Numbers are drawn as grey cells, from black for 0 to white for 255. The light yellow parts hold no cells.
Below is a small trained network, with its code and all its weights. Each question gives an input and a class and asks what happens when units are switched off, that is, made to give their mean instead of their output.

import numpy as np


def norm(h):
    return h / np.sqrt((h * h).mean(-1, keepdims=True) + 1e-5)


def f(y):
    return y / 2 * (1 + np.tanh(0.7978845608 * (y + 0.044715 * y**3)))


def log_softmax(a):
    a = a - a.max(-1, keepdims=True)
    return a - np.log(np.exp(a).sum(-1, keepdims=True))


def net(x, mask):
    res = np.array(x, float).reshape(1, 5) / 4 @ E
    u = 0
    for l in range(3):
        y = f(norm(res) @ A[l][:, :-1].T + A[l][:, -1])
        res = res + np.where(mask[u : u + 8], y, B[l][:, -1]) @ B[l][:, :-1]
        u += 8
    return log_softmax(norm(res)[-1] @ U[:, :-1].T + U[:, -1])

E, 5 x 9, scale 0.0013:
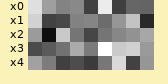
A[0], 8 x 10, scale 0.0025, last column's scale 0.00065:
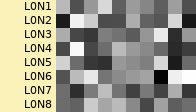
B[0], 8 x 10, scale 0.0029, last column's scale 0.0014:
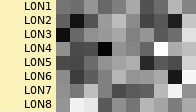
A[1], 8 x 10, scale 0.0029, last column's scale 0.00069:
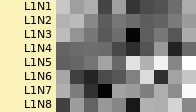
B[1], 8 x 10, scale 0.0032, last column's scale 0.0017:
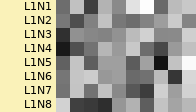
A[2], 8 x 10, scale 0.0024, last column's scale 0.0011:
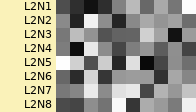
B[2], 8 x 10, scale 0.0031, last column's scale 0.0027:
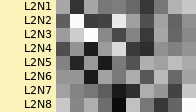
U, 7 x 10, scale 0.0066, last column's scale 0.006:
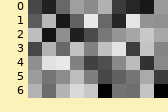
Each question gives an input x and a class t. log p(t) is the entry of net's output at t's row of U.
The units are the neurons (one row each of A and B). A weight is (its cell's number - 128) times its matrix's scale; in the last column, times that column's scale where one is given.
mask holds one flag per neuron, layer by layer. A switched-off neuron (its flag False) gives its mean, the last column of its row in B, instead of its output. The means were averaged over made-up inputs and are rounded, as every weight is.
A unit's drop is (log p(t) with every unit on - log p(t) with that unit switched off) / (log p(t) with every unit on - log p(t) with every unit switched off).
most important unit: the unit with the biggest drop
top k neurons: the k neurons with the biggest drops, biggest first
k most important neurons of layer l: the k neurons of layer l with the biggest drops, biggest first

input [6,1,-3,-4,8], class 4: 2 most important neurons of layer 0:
[L0N7, L0N2]
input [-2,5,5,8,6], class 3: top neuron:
[L1N5]
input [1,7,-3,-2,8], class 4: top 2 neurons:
[L1N6, L0N2]
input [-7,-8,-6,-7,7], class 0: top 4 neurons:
[L0N2, L0N6, L0N8, L1N5]
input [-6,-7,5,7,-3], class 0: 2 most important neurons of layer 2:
[L2N8, L2N5]
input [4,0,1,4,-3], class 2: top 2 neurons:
[L2N5, L1N3]
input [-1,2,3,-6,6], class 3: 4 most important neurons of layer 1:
[L1N1, L1N3, L1N4, L1N2]
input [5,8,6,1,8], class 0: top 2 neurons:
[L0N5, L0N3]
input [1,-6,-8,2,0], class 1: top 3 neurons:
[L0N4, L1N7, L0N3]
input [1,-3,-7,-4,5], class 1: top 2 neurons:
[L0N4, L1N7]
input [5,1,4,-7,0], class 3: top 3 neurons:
[L1N1, L1N3, L1N8]
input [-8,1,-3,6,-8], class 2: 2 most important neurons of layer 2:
[L2N8, L2N2]
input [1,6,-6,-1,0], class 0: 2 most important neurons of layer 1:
[L1N8, L1N4]
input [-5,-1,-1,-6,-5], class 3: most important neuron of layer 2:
[L2N5]
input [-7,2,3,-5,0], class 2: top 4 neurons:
[L1N8, L1N5, L2N8, L0N2]
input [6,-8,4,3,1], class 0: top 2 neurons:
[L0N2, L0N6]
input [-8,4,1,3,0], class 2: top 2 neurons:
[L1N8, L0N2]
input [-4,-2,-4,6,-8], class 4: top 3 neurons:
[L0N8, L1N1, L2N7]
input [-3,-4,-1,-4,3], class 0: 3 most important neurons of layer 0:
[L0N2, L0N6, L0N8]
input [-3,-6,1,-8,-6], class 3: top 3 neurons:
[L1N1, L0N5, L0N3]
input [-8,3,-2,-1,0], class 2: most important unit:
L1N8
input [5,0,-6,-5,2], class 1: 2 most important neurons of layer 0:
[L0N4, L0N8]
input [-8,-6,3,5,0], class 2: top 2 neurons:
[L1N8, L0N5]
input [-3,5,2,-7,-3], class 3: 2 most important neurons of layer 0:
[L0N2, L0N6]
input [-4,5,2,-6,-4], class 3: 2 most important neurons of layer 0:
[L0N2, L0N6]
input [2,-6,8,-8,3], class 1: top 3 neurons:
[L1N5, L2N4, L2N2]
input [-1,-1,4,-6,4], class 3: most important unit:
L1N1
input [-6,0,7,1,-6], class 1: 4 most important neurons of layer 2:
[L2N2, L2N4, L2N6, L2N5]
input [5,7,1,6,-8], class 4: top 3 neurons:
[L0N8, L2N7, L0N2]
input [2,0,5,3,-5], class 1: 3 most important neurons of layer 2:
[L2N2, L2N4, L2N8]
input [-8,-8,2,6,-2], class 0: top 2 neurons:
[L0N2, L0N6]
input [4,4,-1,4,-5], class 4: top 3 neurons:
[L0N8, L1N8, L0N2]
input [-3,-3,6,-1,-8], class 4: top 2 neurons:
[L0N8, L2N7]
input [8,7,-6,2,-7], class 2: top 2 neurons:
[L2N5, L1N6]
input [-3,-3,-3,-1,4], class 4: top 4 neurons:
[L1N6, L0N5, L0N3, L1N7]
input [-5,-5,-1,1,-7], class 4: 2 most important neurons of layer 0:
[L0N8, L0N5]
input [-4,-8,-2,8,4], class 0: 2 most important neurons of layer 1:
[L1N1, L1N3]
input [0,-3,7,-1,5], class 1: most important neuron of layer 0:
[L0N7]
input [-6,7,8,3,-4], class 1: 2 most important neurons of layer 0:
[L0N6, L0N2]
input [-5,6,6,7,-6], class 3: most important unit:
L1N5
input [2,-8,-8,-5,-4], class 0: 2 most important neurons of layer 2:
[L2N2, L2N4]
